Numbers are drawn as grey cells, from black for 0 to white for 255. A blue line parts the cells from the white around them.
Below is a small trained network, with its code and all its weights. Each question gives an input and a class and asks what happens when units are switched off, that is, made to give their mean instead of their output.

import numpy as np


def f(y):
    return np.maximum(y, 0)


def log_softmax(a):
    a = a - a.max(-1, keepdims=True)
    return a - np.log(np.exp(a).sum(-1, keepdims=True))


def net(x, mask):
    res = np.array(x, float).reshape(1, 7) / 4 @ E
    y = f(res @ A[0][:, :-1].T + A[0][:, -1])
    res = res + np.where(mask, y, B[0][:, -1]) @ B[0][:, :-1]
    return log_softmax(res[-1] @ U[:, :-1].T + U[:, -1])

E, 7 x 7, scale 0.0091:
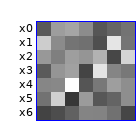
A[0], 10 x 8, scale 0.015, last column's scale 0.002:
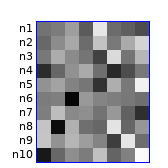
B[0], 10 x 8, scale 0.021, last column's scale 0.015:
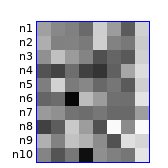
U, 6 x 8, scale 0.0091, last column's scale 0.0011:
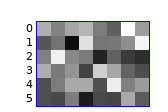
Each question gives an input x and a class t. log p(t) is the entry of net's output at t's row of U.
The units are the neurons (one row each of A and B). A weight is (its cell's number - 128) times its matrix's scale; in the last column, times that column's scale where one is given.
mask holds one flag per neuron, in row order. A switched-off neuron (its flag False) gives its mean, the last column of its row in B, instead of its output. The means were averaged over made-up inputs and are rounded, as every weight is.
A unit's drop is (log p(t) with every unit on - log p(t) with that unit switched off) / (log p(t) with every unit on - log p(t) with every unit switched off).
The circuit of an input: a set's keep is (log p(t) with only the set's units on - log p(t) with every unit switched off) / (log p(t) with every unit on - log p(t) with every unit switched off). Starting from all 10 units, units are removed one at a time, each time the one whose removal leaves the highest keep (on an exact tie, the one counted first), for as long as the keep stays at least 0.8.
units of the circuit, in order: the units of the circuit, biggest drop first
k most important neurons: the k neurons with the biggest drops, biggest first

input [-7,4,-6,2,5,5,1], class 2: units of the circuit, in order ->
(n3)
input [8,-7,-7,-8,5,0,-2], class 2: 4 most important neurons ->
(n5, n10, n3, n9)
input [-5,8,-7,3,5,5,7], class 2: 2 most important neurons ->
(n3, n5)
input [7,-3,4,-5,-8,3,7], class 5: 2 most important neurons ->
(n4, n10)
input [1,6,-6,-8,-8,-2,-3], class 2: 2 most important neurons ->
(n3, n5)
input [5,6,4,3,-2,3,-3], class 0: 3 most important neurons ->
(n9, n10, n1)
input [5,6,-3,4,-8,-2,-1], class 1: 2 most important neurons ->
(n6, n10)
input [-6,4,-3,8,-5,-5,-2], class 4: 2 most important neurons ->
(n8, n10)
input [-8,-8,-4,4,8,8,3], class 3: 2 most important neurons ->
(n1, n2)
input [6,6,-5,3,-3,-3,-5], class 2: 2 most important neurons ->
(n3, n5)
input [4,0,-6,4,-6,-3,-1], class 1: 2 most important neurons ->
(n6, n8)
